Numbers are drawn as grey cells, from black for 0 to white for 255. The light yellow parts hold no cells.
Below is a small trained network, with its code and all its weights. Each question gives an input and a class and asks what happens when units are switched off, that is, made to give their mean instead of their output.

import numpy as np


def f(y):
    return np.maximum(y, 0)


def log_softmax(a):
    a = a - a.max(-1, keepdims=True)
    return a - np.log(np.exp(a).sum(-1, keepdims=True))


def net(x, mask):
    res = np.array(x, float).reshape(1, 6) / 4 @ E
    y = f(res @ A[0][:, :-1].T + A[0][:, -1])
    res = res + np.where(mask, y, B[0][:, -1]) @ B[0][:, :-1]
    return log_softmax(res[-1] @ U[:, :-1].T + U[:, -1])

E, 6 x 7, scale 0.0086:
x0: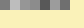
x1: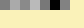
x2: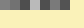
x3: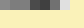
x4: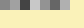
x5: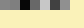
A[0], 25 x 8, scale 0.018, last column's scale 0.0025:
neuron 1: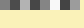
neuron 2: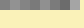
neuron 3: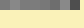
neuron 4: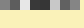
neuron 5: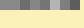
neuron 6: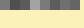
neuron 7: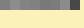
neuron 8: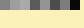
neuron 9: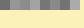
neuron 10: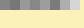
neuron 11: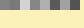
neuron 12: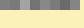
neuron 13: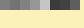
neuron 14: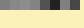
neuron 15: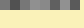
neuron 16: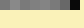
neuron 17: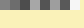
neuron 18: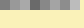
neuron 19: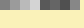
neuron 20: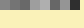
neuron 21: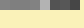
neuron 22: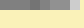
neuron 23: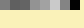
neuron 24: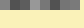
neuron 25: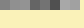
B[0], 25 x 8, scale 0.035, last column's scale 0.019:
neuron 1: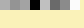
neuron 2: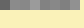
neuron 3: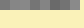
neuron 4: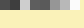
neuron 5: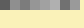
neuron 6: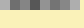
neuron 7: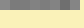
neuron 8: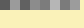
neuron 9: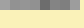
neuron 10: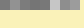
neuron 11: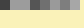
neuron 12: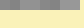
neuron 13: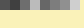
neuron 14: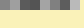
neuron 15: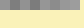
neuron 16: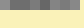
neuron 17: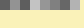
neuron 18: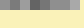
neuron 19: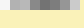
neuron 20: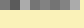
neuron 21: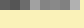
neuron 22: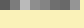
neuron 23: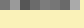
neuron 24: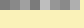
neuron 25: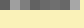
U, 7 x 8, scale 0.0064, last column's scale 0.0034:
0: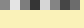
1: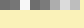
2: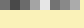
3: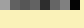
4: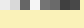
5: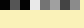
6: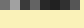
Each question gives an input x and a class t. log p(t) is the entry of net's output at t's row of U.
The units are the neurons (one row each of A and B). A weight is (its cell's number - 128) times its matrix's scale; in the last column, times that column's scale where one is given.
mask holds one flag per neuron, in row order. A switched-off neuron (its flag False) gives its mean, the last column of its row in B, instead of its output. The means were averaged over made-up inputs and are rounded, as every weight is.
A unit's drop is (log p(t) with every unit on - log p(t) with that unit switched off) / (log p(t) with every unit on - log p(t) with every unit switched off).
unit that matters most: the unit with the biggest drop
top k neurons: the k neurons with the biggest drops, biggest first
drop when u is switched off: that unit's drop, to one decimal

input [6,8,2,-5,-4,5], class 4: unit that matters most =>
neuron 19
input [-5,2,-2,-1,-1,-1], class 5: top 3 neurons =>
[neuron 1; neuron 4; neuron 19]
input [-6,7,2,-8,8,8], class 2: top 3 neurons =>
[neuron 6; neuron 24; neuron 20]
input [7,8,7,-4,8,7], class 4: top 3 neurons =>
[neuron 19; neuron 4; neuron 1]
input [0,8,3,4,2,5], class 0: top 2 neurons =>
[neuron 14; neuron 4]
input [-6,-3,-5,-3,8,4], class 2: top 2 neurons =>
[neuron 4; neuron 20]
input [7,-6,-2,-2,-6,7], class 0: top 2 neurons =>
[neuron 1; neuron 13]
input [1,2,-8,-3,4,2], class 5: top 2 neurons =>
[neuron 1; neuron 4]
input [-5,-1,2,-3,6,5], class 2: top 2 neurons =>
[neuron 6; neuron 24]
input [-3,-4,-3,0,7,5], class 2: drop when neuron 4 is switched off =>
0.8
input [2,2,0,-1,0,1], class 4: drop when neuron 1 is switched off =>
0.3
